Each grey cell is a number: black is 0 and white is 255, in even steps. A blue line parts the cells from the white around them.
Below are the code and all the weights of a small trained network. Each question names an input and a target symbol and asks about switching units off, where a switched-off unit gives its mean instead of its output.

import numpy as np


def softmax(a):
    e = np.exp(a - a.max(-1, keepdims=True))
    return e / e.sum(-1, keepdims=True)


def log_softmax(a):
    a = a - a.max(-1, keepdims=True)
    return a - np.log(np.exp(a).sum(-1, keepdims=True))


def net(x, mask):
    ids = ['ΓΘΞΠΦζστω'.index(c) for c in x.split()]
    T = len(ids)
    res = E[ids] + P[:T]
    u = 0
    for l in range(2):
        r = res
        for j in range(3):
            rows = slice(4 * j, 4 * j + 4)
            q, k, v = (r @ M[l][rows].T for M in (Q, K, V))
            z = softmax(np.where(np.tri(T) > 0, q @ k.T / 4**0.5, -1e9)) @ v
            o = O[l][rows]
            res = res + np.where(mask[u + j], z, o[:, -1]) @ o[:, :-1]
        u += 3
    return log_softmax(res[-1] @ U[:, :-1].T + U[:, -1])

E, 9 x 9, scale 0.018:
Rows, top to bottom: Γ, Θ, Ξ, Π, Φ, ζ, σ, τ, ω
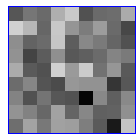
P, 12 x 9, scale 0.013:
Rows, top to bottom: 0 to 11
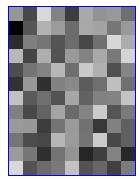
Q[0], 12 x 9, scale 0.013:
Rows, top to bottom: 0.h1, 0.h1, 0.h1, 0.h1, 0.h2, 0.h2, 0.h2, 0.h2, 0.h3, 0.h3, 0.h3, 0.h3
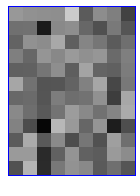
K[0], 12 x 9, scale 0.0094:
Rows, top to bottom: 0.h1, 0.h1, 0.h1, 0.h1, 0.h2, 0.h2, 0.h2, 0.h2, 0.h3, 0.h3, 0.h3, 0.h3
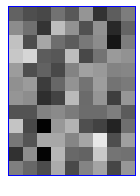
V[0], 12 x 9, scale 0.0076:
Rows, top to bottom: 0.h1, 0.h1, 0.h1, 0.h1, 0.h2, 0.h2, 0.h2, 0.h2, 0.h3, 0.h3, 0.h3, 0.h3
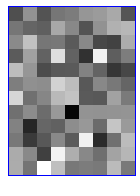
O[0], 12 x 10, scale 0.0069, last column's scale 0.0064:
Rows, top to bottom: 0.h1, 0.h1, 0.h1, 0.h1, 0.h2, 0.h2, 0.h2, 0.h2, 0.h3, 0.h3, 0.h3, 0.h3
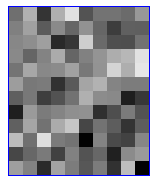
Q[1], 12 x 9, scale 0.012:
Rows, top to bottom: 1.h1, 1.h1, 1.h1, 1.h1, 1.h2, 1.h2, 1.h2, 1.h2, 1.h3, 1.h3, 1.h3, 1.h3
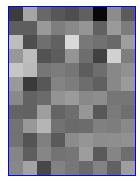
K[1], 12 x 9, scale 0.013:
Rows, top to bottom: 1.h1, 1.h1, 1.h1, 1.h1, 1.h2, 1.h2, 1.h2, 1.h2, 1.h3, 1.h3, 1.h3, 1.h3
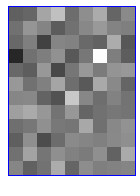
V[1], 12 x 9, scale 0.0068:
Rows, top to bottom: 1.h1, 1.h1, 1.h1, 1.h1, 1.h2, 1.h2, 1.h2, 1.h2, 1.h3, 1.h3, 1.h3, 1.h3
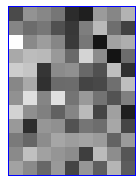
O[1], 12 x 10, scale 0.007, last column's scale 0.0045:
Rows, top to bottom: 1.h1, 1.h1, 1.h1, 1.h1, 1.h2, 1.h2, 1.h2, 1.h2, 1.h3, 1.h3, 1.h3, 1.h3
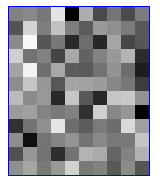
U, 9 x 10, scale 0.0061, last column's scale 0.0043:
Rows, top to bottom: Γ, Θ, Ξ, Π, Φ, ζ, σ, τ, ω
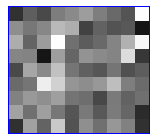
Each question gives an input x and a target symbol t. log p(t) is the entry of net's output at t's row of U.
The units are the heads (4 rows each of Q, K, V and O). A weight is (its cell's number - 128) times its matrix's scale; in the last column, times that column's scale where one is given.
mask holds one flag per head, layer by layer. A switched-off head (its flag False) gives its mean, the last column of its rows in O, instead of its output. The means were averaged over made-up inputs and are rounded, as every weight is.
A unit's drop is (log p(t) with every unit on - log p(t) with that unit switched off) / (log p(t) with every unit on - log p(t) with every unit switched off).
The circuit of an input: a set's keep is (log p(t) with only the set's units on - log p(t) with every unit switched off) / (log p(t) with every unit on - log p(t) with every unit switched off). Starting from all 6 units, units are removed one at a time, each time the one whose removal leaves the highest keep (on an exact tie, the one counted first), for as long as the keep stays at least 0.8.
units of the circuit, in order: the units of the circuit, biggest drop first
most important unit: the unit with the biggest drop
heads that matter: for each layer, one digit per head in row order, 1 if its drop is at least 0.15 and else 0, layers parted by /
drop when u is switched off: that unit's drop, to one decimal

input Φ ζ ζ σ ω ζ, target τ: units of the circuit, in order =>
0.h3, 0.h1, 1.h1
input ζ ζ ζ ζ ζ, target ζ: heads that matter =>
001 / 000
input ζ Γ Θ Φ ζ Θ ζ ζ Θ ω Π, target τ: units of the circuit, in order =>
0.h3, 0.h1, 1.h3
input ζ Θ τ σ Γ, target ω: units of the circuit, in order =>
1.h1
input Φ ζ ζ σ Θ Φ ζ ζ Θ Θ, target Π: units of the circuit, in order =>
0.h3, 1.h1
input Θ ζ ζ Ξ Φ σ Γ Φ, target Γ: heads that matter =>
001 / 100
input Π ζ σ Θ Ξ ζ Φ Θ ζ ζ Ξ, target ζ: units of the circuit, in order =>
0.h3, 1.h1
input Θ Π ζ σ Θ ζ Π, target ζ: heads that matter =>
001 / 000
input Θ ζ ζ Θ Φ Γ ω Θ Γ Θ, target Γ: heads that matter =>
001 / 000
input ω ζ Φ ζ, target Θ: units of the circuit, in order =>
0.h3, 0.h1
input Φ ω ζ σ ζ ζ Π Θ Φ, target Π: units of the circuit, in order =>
0.h3, 1.h2
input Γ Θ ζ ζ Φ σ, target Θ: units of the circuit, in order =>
0.h3, 1.h1
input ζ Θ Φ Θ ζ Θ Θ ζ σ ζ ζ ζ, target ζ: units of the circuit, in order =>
0.h3, 0.h2
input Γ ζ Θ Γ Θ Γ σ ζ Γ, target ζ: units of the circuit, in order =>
0.h3
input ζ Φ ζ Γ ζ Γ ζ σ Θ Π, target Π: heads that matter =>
001 / 100
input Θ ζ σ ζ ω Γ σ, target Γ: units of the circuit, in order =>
1.h2, 0.h3
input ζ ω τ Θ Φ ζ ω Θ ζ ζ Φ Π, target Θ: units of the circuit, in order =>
0.h3, 1.h1
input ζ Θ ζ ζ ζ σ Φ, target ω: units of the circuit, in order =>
1.h1, 0.h3
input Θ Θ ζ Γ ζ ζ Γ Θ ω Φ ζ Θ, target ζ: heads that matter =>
001 / 100
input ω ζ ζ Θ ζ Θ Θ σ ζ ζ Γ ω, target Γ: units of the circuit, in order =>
1.h1, 0.h3
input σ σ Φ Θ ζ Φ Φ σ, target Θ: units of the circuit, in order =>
0.h3
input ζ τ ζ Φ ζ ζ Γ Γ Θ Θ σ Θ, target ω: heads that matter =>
011 / 100
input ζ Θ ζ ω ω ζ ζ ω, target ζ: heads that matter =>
011 / 000
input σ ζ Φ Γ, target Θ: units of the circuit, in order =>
0.h3, 0.h1
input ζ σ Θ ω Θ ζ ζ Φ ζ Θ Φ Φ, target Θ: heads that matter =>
001 / 010
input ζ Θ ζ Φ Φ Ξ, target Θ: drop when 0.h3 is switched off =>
0.7
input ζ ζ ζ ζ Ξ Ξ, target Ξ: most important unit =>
0.h3
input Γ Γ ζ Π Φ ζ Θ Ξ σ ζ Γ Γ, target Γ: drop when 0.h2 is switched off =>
0.2
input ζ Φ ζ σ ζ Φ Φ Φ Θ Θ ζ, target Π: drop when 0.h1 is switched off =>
0.1
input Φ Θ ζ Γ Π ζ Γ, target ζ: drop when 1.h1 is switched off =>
0.2
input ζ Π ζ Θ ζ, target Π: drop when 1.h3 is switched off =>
0.0
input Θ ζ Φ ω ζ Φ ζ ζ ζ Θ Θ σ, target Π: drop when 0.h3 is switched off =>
0.8
